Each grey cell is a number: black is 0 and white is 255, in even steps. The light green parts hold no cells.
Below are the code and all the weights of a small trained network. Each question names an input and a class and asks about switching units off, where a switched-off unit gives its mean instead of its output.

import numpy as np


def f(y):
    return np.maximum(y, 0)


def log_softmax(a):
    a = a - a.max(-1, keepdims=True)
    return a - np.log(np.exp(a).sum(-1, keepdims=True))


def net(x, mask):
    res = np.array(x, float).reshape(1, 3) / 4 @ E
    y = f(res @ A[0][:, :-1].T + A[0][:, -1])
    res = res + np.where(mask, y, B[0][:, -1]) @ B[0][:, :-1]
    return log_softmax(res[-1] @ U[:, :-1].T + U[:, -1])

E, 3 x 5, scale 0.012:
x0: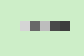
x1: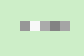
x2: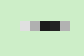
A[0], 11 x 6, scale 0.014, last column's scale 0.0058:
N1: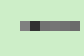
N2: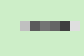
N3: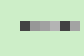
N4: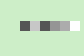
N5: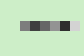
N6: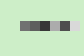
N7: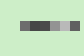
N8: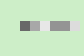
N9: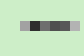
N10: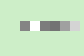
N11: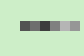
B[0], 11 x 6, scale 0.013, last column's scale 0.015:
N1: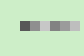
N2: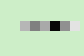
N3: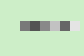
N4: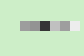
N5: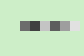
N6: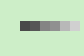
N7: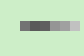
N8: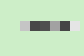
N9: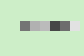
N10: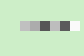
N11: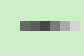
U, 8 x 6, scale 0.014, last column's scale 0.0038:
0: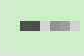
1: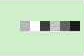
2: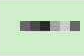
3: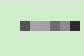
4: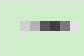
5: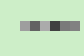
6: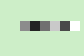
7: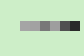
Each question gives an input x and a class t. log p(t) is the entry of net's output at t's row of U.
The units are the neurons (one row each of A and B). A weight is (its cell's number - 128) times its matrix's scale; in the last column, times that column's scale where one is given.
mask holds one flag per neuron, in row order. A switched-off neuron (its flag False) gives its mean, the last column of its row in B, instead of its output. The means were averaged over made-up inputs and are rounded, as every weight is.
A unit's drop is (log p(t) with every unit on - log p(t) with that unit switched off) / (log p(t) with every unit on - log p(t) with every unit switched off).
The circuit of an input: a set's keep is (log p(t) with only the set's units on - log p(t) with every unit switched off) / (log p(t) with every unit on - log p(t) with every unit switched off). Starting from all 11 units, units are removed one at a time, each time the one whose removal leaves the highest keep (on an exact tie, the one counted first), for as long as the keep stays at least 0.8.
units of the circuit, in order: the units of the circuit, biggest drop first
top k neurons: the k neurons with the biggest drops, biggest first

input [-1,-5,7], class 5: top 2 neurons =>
(N9, N2)
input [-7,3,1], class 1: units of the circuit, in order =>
(N10)
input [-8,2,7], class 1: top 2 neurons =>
(N10, N5)
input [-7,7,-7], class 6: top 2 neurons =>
(N3, N8)
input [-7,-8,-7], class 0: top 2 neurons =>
(N5, N1)
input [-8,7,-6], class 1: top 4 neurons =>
(N4, N10, N5, N6)
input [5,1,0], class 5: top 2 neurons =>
(N10, N4)
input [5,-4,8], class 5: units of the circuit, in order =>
(N10, N4)
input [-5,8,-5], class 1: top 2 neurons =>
(N10, N4)
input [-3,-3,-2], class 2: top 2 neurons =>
(N9, N2)
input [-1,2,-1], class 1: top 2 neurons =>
(N5, N6)
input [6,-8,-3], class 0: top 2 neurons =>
(N1, N5)
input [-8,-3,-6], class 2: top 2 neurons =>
(N11, N6)
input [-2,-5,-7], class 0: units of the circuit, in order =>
(N5)
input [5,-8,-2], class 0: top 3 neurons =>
(N1, N5, N6)
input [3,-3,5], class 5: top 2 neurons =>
(N10, N4)
